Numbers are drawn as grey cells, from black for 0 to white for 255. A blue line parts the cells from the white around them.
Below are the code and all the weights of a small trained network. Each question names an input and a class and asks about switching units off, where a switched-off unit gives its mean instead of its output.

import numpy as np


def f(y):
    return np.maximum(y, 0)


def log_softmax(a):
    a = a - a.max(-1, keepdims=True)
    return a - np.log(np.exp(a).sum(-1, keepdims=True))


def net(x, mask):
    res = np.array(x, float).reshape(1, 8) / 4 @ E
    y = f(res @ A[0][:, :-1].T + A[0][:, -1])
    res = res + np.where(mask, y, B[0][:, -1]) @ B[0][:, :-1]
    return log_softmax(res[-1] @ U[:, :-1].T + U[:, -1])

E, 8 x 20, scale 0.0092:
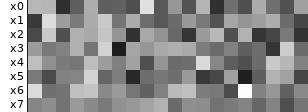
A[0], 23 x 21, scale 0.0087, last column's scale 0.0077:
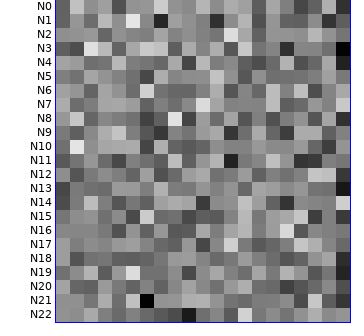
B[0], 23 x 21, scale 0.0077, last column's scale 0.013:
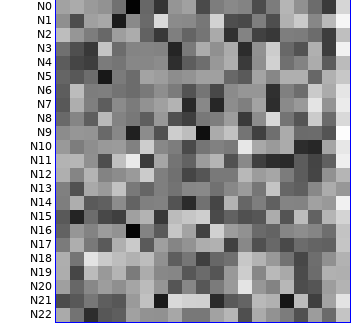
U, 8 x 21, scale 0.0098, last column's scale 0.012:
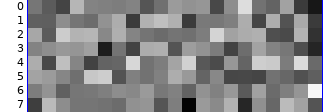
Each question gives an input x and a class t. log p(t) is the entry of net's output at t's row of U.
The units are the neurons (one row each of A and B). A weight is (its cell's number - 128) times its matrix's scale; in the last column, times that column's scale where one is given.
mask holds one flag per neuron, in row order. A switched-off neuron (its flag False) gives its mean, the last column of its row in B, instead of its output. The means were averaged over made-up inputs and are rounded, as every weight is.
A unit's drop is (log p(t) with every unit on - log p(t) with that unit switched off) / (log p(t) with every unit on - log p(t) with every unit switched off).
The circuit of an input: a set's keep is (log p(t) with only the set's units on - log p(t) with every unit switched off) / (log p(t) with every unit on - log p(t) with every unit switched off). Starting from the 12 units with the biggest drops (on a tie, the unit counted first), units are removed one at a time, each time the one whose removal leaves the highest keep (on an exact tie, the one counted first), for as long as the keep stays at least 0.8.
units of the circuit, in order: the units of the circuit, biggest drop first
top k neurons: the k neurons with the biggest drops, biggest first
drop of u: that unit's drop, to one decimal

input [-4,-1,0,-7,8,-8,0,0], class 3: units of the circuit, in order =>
[N0]
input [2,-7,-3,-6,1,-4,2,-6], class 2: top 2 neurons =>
[N21; N12]
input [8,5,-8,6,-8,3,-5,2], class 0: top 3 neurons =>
[N8; N1; N4]
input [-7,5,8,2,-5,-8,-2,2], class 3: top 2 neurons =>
[N0; N16]
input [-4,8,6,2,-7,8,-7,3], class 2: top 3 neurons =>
[N10; N19; N0]
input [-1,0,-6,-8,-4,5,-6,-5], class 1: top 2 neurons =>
[N15; N1]
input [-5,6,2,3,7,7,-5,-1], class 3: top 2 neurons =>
[N9; N11]
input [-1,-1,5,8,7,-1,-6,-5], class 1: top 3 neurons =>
[N21; N11; N6]
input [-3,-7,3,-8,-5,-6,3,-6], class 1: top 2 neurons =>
[N15; N10]
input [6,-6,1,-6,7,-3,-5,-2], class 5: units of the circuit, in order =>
[N2; N17]
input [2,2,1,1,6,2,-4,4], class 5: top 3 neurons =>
[N17; N7; N6]
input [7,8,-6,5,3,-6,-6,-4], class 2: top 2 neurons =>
[N19; N10]
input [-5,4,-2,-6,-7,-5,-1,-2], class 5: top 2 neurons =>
[N11; N21]
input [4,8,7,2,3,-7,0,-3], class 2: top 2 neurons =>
[N10; N9]
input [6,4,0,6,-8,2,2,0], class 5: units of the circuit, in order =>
[N11]
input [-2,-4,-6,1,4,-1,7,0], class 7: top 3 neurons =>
[N7; N1; N6]
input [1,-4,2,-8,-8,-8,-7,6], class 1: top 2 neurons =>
[N15; N9]
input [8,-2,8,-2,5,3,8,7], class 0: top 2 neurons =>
[N4; N8]
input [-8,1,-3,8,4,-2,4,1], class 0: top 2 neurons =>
[N3; N15]
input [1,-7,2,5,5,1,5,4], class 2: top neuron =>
[N20]
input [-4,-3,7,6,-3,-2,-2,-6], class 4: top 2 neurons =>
[N1; N15]
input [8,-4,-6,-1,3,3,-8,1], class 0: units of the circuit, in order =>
[N8; N4]
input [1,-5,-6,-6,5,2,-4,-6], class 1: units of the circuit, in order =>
[N1; N15]
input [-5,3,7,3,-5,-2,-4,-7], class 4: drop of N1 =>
1.3
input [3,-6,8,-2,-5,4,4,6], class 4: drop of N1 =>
1.0
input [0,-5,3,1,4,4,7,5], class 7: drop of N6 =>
0.2
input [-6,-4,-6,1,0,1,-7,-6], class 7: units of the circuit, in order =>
[N14]
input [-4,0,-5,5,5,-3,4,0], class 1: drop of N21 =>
0.8
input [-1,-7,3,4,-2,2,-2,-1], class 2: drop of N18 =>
0.2
